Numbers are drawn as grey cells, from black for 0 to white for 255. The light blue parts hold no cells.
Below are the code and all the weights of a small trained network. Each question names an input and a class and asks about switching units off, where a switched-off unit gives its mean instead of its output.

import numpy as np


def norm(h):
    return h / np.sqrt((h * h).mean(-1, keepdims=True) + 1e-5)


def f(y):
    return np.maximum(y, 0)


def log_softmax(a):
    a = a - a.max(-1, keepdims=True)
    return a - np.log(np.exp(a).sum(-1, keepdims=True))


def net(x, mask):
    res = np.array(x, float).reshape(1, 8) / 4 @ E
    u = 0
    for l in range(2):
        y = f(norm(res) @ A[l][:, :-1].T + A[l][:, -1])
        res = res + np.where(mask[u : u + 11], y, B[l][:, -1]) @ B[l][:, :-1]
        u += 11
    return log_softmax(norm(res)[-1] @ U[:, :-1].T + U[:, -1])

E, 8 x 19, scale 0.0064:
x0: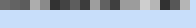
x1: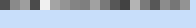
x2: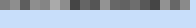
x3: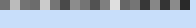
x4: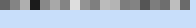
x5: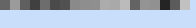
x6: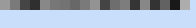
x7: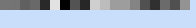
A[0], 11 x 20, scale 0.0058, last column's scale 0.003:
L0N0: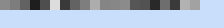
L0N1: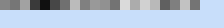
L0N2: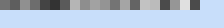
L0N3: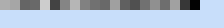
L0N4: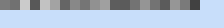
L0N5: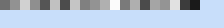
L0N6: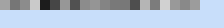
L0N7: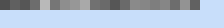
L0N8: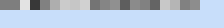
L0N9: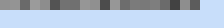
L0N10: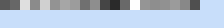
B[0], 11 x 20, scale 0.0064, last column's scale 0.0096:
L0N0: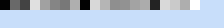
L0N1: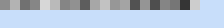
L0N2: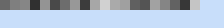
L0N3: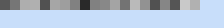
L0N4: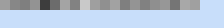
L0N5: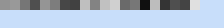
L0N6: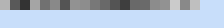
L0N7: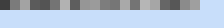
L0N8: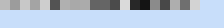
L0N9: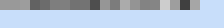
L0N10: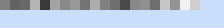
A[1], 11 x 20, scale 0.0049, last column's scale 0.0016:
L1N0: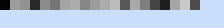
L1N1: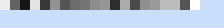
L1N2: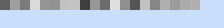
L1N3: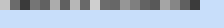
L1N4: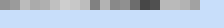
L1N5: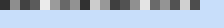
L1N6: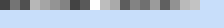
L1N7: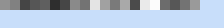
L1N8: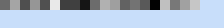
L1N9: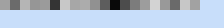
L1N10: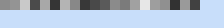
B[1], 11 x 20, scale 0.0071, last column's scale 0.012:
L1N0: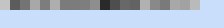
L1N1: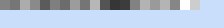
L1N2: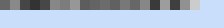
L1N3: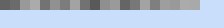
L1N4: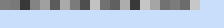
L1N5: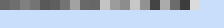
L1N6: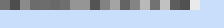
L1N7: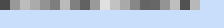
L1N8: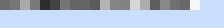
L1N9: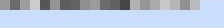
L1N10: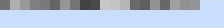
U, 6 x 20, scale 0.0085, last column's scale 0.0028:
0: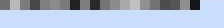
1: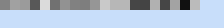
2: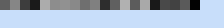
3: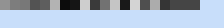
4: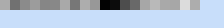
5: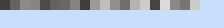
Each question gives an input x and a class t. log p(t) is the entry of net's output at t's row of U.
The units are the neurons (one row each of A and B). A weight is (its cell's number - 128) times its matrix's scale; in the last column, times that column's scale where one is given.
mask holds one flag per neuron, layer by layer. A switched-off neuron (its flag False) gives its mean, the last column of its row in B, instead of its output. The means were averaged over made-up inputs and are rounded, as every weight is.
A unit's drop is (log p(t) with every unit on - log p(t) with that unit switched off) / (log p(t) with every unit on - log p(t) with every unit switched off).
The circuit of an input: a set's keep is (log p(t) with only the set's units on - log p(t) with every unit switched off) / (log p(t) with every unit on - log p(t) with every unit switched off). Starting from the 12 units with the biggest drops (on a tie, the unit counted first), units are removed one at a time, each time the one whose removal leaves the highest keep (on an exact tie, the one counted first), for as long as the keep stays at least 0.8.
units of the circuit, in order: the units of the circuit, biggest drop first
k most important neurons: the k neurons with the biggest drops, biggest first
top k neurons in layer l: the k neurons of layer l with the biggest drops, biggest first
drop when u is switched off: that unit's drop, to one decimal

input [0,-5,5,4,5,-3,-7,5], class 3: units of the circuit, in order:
(L0N5)
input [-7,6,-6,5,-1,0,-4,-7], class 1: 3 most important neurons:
(L0N8 L0N5 L1N1)
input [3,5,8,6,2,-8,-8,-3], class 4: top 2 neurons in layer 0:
(L0N10 L0N0)
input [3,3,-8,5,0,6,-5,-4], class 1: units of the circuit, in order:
(L0N0 L1N8)
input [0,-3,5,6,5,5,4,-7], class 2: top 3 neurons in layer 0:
(L0N3 L0N5 L0N2)
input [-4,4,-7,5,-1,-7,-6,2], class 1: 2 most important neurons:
(L0N8 L0N5)
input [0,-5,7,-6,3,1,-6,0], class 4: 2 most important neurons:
(L0N0 L1N1)
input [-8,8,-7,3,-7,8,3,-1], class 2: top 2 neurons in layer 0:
(L0N8 L0N10)
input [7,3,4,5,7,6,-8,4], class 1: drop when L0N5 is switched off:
0.2
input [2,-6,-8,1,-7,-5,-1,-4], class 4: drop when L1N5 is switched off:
0.0
